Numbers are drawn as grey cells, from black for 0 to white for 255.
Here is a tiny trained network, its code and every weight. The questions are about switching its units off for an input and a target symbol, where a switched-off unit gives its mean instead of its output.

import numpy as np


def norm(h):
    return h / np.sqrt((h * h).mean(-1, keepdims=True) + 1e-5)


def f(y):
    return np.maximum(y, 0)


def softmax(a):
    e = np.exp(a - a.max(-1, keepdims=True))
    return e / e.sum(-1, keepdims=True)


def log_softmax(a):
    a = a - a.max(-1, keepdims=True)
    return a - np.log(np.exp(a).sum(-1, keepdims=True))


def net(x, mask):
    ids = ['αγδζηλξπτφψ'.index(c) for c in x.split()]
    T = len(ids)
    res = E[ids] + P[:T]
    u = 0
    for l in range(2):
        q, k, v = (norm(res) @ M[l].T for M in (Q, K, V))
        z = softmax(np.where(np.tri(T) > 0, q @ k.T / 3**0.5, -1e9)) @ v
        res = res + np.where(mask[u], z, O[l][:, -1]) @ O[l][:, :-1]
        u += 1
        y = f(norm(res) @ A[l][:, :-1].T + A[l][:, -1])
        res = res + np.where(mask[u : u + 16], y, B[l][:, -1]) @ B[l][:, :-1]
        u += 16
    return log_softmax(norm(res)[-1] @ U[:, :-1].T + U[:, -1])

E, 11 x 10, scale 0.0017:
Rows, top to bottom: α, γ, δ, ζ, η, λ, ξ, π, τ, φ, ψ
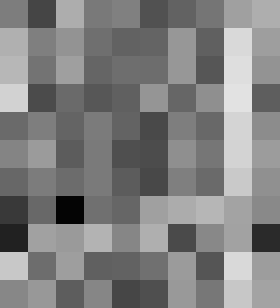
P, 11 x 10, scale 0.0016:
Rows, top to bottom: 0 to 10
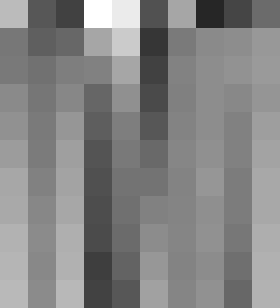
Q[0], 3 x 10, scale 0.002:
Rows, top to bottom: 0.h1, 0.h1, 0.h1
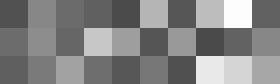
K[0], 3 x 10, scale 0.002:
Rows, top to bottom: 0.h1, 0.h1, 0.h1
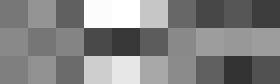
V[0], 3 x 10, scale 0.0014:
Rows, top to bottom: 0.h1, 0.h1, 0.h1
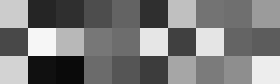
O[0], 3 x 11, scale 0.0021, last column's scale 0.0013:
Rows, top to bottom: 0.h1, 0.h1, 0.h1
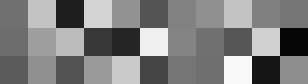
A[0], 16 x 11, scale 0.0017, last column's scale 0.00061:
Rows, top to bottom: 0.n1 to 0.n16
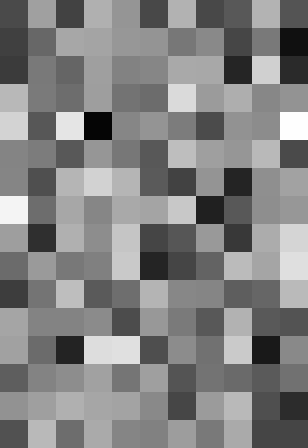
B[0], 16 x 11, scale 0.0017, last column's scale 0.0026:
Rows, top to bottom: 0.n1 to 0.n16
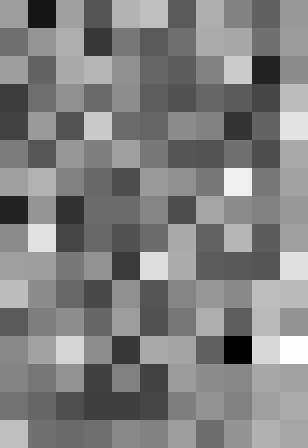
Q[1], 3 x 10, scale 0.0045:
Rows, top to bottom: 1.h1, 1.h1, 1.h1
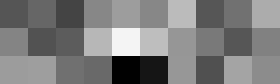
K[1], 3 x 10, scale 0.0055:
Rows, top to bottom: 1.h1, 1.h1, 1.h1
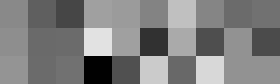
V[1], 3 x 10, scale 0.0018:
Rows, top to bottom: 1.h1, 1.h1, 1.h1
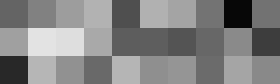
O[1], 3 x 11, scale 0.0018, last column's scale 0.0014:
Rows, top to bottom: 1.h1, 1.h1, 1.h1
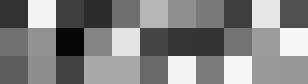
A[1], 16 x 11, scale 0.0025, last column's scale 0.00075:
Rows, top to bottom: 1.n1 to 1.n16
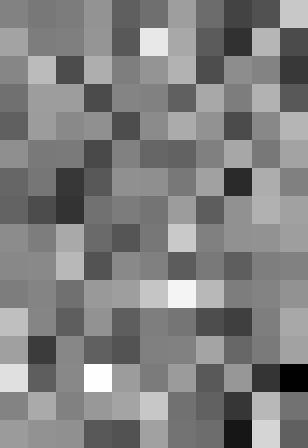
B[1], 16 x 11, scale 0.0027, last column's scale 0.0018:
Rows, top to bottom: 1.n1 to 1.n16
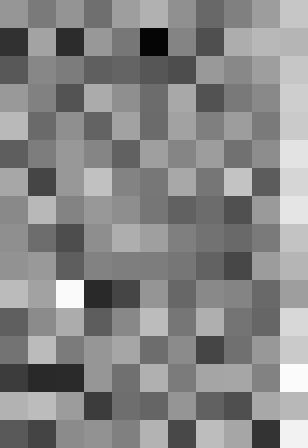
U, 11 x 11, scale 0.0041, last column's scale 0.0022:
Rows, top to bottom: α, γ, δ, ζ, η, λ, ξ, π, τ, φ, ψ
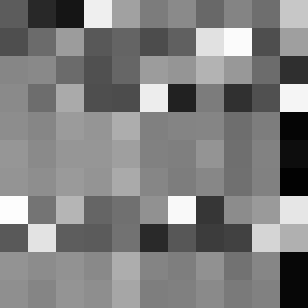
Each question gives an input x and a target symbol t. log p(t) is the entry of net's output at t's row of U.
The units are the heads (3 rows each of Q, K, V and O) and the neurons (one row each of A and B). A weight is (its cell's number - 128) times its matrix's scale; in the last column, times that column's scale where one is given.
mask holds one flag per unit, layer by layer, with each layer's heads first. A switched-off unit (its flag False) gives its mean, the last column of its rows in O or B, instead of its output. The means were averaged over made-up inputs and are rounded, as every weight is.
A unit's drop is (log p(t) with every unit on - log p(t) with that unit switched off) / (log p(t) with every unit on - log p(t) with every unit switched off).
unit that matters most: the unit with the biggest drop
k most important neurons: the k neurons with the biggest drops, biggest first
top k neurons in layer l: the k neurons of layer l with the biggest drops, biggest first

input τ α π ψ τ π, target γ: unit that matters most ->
0.n13
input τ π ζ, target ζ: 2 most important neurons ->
(0.n13, 1.n16)
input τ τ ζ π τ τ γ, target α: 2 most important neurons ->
(1.n16, 0.n13)
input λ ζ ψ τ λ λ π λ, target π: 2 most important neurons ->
(0.n13, 0.n5)
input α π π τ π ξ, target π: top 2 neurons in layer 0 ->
(0.n13, 0.n5)
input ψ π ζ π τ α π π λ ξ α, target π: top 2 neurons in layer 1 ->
(1.n16, 1.n9)
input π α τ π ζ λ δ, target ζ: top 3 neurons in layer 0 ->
(0.n13, 0.n10, 0.n6)
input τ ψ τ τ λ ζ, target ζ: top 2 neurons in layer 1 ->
(1.n14, 1.n13)
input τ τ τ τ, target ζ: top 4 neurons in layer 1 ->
(1.n16, 1.n10, 1.n14, 1.n15)
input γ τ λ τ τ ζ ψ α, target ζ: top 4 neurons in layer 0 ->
(0.n13, 0.n5, 0.n9, 0.n10)
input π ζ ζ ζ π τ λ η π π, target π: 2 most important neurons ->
(0.n13, 1.n16)
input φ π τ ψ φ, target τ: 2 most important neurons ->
(0.n13, 0.n10)
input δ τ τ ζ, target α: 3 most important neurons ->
(0.n13, 0.n5, 1.n13)
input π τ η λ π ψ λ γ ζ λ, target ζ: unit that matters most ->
1.h1
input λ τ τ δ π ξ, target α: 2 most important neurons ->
(0.n13, 1.n14)
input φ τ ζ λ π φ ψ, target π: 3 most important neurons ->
(0.n13, 0.n5, 0.n1)
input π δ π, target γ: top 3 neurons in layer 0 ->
(0.n5, 0.n13, 0.n1)
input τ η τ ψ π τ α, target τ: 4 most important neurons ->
(0.n13, 0.n9, 0.n5, 1.n14)
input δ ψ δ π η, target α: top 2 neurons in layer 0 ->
(0.n13, 0.n10)
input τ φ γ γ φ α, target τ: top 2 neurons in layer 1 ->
(1.n16, 1.n7)
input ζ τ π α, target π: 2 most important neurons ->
(0.n13, 0.n10)
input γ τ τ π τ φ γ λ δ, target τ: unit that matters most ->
0.n8
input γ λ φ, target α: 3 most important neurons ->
(1.n14, 0.n13, 0.n10)
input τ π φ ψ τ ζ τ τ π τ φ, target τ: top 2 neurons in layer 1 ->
(1.n2, 1.n14)
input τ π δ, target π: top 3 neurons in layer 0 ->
(0.n13, 0.n5, 0.n1)
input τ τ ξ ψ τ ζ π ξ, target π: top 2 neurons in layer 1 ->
(1.n5, 1.n14)
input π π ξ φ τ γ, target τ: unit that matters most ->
0.n13
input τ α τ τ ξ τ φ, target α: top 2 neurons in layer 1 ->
(1.n16, 1.n7)
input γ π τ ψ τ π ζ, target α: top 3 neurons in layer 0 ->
(0.n13, 0.n5, 0.n11)
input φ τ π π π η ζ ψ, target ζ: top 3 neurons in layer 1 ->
(1.n12, 1.n7, 1.n4)
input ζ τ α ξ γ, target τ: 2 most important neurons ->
(0.n13, 0.n10)
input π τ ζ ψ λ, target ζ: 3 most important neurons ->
(0.n13, 0.n10, 1.n12)
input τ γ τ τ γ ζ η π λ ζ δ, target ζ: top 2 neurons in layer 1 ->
(1.n16, 1.n7)
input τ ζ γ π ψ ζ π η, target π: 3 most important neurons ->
(0.n13, 0.n5, 0.n1)
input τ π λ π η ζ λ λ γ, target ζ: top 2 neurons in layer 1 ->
(1.n12, 1.n7)
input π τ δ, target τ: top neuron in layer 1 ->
(1.n3)
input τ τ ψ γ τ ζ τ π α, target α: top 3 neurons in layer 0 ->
(0.n13, 0.n5, 0.n10)
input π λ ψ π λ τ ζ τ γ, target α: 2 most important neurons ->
(0.n13, 0.n5)
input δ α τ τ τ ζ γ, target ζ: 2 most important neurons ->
(0.n13, 1.n16)
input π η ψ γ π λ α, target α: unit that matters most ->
0.h1
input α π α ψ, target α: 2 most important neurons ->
(1.n14, 0.n13)
